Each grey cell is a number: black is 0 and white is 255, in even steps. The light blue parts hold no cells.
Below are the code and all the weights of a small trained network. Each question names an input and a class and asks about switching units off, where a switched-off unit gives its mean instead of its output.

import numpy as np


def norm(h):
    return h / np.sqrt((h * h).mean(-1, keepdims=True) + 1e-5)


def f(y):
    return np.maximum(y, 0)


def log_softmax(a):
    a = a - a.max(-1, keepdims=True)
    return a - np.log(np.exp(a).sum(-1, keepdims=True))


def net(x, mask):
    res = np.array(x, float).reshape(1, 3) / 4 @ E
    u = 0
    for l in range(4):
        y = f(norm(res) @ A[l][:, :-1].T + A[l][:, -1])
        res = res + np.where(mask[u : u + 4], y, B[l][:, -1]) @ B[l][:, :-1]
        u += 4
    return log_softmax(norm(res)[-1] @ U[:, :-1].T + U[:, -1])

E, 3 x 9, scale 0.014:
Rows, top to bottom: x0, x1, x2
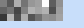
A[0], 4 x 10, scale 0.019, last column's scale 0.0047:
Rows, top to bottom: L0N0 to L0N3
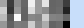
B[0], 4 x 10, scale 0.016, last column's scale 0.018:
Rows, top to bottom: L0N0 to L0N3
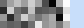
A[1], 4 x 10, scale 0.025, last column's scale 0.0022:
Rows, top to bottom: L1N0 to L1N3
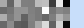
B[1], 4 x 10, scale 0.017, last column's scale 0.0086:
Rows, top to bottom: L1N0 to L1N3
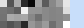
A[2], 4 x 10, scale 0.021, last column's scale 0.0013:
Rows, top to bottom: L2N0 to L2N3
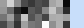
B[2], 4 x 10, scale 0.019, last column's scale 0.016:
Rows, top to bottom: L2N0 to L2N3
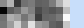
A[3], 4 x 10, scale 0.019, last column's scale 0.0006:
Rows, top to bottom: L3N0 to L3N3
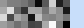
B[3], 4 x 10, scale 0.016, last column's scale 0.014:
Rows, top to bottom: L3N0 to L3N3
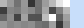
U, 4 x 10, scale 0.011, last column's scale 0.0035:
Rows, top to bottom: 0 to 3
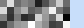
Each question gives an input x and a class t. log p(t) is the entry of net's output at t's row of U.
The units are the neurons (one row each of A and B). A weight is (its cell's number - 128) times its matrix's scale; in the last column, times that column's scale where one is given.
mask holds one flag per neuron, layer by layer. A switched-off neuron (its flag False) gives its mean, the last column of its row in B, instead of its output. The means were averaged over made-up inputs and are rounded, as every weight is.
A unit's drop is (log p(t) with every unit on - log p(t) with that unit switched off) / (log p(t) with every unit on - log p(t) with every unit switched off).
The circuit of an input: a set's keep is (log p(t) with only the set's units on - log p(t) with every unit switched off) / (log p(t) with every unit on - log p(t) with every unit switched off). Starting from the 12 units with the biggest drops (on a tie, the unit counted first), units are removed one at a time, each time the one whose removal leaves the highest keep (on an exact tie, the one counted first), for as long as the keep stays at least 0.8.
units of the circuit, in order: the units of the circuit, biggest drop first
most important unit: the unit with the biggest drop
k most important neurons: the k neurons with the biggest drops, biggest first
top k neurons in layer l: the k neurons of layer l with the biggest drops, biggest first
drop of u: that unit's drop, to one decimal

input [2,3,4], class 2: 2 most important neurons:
L0N2, L0N1
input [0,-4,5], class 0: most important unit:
L0N3
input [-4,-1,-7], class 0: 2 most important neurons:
L0N0, L3N0
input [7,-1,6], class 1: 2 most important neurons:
L0N1, L1N0
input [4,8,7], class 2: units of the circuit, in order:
L1N0, L0N1
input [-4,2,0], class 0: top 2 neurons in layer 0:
L0N2, L0N3
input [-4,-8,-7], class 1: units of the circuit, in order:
L0N0, L2N2
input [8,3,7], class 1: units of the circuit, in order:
L1N0, L0N1, L3N2
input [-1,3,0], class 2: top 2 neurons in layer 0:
L0N2, L0N1
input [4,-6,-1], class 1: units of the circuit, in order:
L0N2, L3N0
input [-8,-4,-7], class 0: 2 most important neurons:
L0N2, L0N0
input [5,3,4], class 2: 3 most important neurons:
L1N0, L0N2, L1N3
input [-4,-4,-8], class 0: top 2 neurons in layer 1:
L1N1, L1N0
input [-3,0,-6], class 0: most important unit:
L0N0
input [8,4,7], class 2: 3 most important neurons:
L1N0, L0N2, L1N3
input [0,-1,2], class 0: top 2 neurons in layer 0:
L0N3, L0N2
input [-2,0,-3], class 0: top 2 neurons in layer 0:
L0N0, L0N3
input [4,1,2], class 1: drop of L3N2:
0.3
